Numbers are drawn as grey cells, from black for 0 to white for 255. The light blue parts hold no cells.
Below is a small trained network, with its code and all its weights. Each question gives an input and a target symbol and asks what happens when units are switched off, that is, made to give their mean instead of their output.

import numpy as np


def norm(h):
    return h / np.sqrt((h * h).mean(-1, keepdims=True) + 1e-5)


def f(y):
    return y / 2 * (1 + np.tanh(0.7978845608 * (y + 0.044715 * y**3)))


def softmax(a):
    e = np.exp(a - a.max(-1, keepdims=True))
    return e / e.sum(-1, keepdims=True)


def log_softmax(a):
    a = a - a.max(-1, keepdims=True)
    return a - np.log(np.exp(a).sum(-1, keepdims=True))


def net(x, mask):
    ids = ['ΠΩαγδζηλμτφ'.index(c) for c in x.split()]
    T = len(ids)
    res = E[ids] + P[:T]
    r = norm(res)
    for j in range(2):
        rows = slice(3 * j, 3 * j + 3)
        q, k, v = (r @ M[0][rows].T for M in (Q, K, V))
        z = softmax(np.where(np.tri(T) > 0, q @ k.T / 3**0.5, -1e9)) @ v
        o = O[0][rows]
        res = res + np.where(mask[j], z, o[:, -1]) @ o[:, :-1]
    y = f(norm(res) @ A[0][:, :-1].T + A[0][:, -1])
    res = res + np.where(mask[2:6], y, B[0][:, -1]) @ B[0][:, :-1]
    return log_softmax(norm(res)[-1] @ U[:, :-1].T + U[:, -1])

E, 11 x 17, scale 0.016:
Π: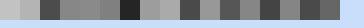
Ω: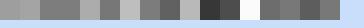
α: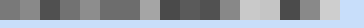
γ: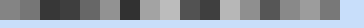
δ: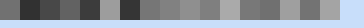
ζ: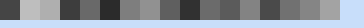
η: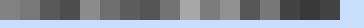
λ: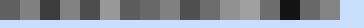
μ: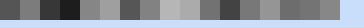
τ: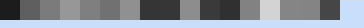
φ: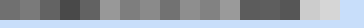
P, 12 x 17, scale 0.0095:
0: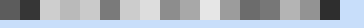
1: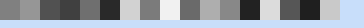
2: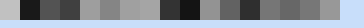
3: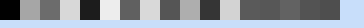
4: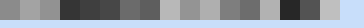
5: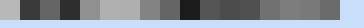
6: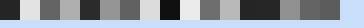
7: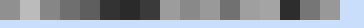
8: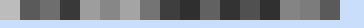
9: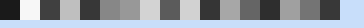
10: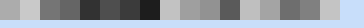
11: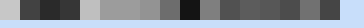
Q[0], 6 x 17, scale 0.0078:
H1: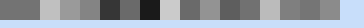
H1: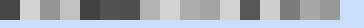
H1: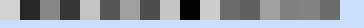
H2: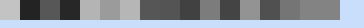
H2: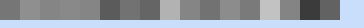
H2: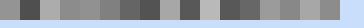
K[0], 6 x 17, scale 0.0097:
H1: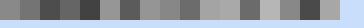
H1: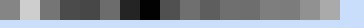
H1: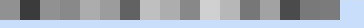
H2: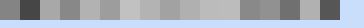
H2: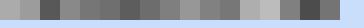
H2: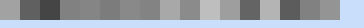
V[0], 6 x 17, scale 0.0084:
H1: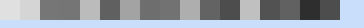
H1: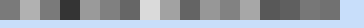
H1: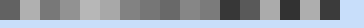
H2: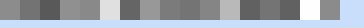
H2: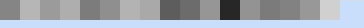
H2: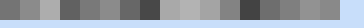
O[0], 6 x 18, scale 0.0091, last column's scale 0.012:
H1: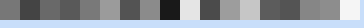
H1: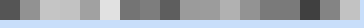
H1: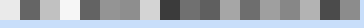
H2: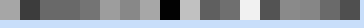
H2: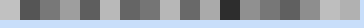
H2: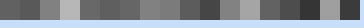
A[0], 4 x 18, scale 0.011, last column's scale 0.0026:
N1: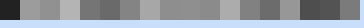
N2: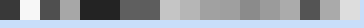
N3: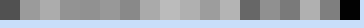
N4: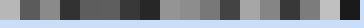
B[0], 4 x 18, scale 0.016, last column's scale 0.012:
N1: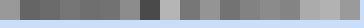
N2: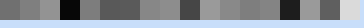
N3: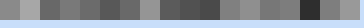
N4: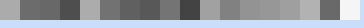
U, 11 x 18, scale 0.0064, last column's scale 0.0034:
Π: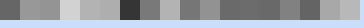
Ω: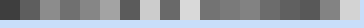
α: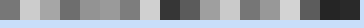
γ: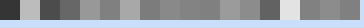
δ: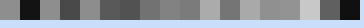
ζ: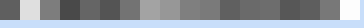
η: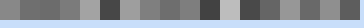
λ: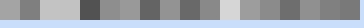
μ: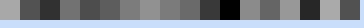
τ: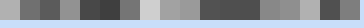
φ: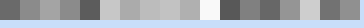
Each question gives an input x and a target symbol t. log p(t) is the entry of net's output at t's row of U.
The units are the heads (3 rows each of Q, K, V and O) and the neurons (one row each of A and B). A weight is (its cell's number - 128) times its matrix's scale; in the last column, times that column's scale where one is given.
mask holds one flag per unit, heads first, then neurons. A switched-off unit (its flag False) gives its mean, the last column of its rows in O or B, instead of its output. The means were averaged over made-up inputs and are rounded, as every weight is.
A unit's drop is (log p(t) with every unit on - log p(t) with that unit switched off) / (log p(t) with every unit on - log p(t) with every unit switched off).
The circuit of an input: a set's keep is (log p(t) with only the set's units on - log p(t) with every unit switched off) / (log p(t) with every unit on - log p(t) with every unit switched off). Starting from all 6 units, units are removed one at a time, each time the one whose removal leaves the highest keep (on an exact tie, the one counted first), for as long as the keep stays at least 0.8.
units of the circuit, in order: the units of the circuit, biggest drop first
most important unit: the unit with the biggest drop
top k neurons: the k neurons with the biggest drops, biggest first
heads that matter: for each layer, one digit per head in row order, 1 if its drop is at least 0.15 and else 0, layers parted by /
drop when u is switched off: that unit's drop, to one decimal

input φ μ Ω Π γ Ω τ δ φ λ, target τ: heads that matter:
10
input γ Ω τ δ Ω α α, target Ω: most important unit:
N4
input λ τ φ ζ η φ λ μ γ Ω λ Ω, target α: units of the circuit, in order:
[H1 H2]
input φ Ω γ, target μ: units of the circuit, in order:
[H2 H1 N4]
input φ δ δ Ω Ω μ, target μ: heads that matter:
11
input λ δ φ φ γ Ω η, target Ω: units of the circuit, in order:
[H1 N4]
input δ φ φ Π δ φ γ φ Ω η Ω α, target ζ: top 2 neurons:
[N4 N2]
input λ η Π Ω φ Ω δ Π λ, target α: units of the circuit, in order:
[H2 H1]
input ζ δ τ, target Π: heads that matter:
10
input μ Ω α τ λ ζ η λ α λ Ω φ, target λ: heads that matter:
11
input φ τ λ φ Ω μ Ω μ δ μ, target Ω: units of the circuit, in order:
[H1 N4]
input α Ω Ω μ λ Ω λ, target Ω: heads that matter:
10
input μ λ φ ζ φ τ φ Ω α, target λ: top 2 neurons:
[N1 N4]
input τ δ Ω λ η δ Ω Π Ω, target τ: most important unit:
H1
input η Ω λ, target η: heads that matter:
01
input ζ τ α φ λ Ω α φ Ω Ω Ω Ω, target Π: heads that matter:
11
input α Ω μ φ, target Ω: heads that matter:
00
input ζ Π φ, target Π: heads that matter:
11
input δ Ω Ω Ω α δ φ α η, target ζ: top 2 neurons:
[N4 N2]
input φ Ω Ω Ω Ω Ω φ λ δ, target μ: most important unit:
H2
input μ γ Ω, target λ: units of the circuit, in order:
[H1 H2 N1 N4]
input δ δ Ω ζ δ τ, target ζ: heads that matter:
10
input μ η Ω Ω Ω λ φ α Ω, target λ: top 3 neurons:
[N1 N4 N3]
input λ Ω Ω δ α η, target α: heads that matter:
11
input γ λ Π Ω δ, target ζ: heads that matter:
10
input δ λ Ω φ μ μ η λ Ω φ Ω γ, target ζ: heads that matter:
10
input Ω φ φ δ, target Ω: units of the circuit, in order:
[N4]
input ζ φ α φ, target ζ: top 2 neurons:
[N3 N2]
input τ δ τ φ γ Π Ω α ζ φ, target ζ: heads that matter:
01
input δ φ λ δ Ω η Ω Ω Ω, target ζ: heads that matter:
10
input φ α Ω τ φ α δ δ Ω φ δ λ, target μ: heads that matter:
11
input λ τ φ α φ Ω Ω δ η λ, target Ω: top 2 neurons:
[N4 N2]
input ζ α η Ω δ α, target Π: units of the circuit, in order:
[H1 N2 H2]
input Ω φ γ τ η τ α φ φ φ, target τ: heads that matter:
10
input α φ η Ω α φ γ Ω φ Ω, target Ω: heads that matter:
10
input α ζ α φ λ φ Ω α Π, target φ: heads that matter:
11
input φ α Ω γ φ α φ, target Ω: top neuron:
[N4]
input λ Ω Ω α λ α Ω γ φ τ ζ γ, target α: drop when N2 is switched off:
0.1
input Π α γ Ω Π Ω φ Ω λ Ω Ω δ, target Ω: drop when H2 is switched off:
0.1
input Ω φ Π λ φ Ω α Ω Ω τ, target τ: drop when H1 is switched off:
1.0
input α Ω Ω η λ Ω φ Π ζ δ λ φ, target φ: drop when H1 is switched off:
0.4
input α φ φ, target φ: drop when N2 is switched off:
0.1
